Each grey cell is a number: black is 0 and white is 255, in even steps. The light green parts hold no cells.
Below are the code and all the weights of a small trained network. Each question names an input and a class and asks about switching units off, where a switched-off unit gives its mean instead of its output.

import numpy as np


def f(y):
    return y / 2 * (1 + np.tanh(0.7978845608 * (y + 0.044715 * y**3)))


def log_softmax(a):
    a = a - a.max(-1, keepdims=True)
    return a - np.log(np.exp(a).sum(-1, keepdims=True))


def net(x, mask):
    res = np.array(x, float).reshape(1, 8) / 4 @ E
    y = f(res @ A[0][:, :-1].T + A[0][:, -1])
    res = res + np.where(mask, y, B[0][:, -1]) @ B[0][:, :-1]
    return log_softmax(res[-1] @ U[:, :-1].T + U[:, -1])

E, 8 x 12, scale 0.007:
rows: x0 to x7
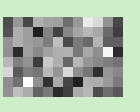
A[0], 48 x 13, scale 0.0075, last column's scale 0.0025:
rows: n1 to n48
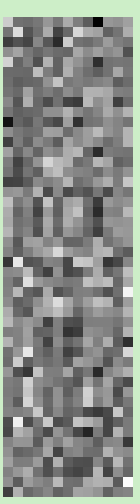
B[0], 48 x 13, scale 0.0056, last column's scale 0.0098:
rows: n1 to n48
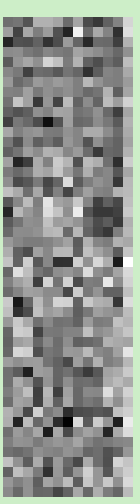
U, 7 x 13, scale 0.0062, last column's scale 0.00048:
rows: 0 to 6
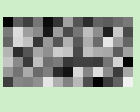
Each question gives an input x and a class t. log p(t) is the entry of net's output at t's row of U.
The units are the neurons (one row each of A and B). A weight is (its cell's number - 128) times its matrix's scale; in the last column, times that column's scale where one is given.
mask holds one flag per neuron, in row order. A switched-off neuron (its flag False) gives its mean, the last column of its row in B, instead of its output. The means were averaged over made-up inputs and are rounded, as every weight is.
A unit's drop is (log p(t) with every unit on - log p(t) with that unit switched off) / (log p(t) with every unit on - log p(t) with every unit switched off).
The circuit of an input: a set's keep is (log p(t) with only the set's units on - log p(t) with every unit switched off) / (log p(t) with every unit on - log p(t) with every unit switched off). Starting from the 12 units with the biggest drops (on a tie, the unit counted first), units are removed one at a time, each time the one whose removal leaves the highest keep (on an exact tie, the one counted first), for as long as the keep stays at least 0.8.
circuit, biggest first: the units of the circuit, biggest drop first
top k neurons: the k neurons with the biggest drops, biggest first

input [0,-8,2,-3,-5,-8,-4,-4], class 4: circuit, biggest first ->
n40
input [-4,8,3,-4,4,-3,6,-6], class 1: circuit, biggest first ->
n42, n46
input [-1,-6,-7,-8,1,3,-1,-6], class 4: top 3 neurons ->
n40, n36, n45
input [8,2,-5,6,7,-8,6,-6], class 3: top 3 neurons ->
n29, n15, n24
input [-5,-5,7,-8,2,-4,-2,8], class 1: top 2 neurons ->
n42, n46
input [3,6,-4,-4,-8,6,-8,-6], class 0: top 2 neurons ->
n3, n11
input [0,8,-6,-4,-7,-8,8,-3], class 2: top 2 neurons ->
n9, n38
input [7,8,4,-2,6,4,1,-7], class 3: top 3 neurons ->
n29, n15, n24
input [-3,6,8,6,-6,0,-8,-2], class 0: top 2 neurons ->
n3, n25
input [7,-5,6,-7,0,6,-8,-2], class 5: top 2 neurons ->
n41, n2
